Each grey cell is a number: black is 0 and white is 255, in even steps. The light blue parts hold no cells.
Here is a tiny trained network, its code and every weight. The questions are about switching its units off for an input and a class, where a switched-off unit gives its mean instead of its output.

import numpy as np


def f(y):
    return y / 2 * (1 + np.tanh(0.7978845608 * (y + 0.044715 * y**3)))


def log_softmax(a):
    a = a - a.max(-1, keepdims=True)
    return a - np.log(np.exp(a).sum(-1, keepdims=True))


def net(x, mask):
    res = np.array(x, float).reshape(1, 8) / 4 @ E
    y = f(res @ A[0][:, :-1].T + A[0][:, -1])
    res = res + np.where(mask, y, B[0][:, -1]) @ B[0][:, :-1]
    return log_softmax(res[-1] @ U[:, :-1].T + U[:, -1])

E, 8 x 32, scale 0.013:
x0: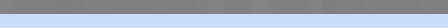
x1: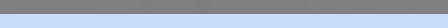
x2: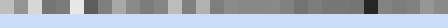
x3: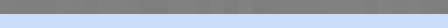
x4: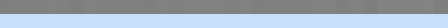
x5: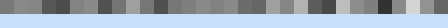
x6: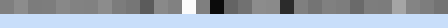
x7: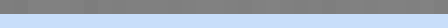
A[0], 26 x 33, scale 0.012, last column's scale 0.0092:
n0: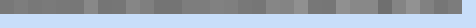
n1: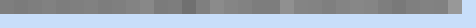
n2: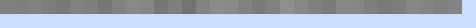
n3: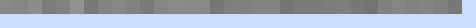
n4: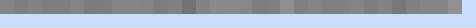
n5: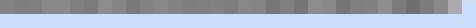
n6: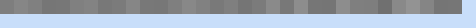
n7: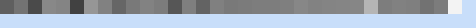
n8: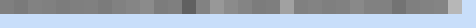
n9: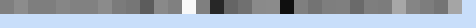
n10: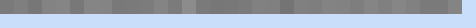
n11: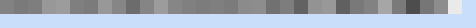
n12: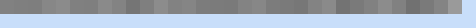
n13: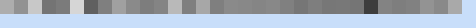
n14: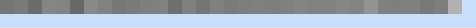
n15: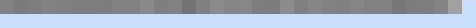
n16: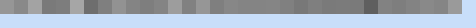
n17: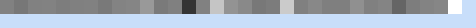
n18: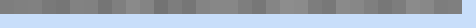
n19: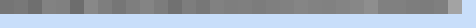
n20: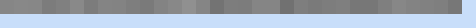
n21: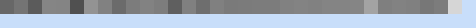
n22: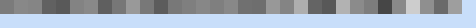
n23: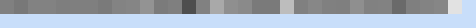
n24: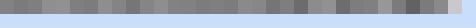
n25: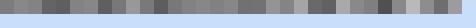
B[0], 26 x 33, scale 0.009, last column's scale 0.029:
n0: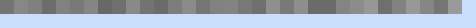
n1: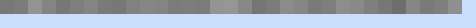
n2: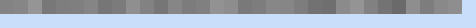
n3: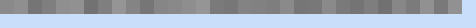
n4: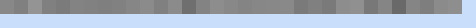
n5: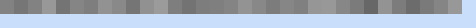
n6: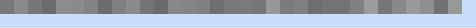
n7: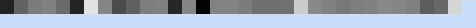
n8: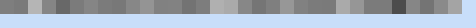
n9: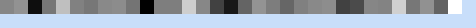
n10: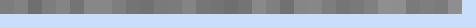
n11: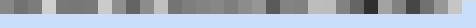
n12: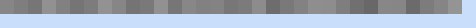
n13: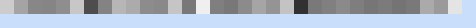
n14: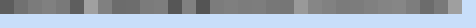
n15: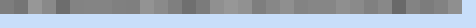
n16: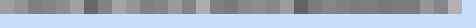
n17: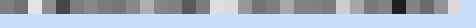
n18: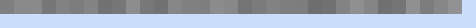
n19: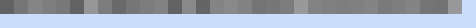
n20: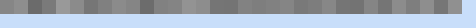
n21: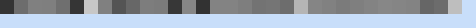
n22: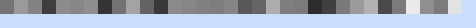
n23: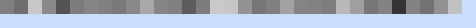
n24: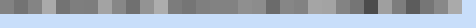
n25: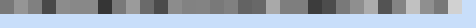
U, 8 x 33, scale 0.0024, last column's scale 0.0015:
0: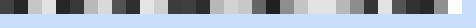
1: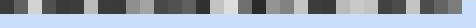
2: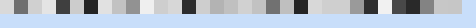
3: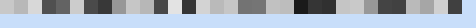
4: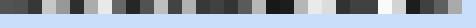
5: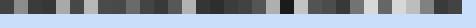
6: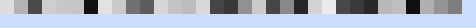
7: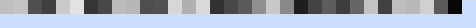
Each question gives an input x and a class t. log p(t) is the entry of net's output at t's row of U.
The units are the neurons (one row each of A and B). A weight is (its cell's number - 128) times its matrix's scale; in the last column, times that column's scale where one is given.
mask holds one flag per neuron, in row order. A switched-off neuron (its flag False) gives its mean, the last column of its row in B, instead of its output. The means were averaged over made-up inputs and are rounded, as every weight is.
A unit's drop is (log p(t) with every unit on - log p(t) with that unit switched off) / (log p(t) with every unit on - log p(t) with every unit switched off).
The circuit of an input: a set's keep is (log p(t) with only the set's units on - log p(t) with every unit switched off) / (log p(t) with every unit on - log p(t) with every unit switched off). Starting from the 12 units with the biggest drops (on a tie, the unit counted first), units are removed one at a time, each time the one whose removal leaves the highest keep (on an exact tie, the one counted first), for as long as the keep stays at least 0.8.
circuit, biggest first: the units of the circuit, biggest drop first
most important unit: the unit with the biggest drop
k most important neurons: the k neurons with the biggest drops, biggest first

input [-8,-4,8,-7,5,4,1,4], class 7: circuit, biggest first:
(n17)
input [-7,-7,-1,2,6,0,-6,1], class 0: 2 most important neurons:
(n22, n25)
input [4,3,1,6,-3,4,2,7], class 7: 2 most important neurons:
(n7, n21)
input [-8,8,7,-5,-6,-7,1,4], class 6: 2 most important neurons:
(n17, n23)
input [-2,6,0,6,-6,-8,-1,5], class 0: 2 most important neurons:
(n13, n9)
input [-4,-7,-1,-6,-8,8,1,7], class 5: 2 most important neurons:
(n17, n23)
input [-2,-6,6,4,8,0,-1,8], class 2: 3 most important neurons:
(n22, n25, n9)
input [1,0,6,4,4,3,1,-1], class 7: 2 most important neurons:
(n17, n23)
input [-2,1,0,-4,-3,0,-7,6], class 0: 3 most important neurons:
(n22, n13, n25)
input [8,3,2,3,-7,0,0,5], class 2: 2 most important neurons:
(n9, n22)
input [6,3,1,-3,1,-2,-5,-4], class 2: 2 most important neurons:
(n7, n21)
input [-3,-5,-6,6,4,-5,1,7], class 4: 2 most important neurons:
(n17, n23)
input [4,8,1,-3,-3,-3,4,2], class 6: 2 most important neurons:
(n7, n21)
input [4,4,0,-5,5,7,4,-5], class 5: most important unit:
n13
